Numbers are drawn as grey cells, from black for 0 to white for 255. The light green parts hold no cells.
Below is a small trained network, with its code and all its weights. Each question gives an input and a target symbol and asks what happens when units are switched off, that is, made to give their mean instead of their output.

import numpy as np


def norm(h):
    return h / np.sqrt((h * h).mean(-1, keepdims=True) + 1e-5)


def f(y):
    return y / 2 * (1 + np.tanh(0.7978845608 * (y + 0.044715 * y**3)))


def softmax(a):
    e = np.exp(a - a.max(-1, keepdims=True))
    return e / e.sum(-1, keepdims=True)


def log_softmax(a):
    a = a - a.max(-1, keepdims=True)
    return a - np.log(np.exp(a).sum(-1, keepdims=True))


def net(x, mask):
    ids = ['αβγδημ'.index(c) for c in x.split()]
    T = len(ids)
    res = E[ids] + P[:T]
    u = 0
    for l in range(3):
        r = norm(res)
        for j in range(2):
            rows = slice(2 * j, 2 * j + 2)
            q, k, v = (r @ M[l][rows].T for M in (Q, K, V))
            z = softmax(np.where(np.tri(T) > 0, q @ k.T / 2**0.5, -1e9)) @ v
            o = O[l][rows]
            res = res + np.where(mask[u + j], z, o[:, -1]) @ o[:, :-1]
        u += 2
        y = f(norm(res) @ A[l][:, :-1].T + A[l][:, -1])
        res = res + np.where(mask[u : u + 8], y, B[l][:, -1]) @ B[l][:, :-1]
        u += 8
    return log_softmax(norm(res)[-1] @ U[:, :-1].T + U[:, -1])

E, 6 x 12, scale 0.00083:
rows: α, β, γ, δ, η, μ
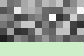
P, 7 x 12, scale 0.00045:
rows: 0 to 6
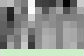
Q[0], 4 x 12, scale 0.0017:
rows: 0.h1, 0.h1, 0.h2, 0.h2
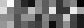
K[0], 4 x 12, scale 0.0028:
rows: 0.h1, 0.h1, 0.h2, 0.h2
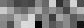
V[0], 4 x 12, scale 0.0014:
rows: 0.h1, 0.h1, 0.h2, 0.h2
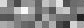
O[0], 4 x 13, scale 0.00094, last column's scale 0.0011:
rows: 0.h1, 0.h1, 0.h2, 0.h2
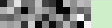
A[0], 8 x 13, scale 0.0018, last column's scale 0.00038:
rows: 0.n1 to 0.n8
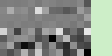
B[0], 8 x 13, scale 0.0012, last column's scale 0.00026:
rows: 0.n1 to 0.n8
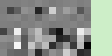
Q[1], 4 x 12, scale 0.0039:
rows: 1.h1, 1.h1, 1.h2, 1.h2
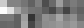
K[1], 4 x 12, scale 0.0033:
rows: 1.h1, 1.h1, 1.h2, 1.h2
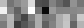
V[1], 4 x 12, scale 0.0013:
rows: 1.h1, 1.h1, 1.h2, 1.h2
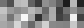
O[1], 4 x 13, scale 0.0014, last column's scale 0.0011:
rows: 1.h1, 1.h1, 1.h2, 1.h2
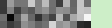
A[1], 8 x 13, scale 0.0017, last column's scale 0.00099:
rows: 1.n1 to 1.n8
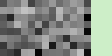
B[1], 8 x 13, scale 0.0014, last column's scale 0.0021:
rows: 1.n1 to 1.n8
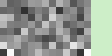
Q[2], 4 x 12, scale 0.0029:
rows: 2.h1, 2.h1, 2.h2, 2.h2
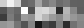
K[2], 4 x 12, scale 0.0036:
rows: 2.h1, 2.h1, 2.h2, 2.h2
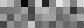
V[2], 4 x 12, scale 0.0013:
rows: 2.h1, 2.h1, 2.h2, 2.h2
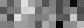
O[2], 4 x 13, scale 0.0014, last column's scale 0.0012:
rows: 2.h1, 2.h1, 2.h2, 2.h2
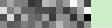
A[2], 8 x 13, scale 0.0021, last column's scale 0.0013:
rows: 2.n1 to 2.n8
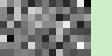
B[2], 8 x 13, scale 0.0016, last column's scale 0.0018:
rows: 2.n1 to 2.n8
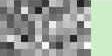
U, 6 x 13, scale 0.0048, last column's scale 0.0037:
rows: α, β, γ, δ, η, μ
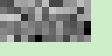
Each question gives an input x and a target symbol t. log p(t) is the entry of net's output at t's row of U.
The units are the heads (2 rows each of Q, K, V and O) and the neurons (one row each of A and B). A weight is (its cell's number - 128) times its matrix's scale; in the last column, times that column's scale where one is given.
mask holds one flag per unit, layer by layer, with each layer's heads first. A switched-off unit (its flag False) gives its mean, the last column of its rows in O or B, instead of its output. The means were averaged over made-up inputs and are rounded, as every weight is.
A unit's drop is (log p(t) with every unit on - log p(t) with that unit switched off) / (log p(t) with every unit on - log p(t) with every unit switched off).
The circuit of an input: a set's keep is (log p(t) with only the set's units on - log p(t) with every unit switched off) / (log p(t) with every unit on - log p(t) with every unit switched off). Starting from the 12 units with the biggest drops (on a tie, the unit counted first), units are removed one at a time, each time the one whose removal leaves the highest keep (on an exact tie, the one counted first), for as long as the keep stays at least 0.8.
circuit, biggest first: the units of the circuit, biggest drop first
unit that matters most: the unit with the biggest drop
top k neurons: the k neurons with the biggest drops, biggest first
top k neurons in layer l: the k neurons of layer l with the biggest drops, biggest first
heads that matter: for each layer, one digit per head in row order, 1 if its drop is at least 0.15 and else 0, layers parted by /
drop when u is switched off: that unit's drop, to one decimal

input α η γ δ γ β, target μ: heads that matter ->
01 / 10 / 11
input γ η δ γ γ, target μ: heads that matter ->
11 / 11 / 11
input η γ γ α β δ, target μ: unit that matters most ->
0.h2
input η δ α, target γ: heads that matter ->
00 / 10 / 00
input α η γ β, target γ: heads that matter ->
00 / 10 / 00
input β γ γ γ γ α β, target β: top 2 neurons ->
(0.n5; 0.n7)
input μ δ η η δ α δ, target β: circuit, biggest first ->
(2.n7; 2.n4)
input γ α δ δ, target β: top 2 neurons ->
(1.n8; 2.n4)
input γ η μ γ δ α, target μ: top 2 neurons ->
(1.n8; 2.n1)
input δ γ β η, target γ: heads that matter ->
01 / 10 / 00
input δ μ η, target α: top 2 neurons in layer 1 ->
(1.n8; 1.n3)
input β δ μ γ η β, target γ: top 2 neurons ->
(1.n8; 2.n6)
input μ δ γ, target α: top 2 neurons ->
(0.n7; 0.n8)
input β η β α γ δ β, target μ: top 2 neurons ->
(1.n8; 2.n7)
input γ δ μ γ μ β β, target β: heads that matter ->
10 / 01 / 00
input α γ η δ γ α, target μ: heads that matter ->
01 / 11 / 11
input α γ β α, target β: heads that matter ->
00 / 00 / 00
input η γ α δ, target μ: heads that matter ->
01 / 10 / 11
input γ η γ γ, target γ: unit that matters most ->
0.h1
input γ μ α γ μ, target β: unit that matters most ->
0.n5
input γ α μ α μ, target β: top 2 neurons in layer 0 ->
(0.n5; 0.n8)
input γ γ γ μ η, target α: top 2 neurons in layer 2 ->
(2.n7; 2.n2)
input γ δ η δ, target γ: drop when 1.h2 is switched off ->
0.1
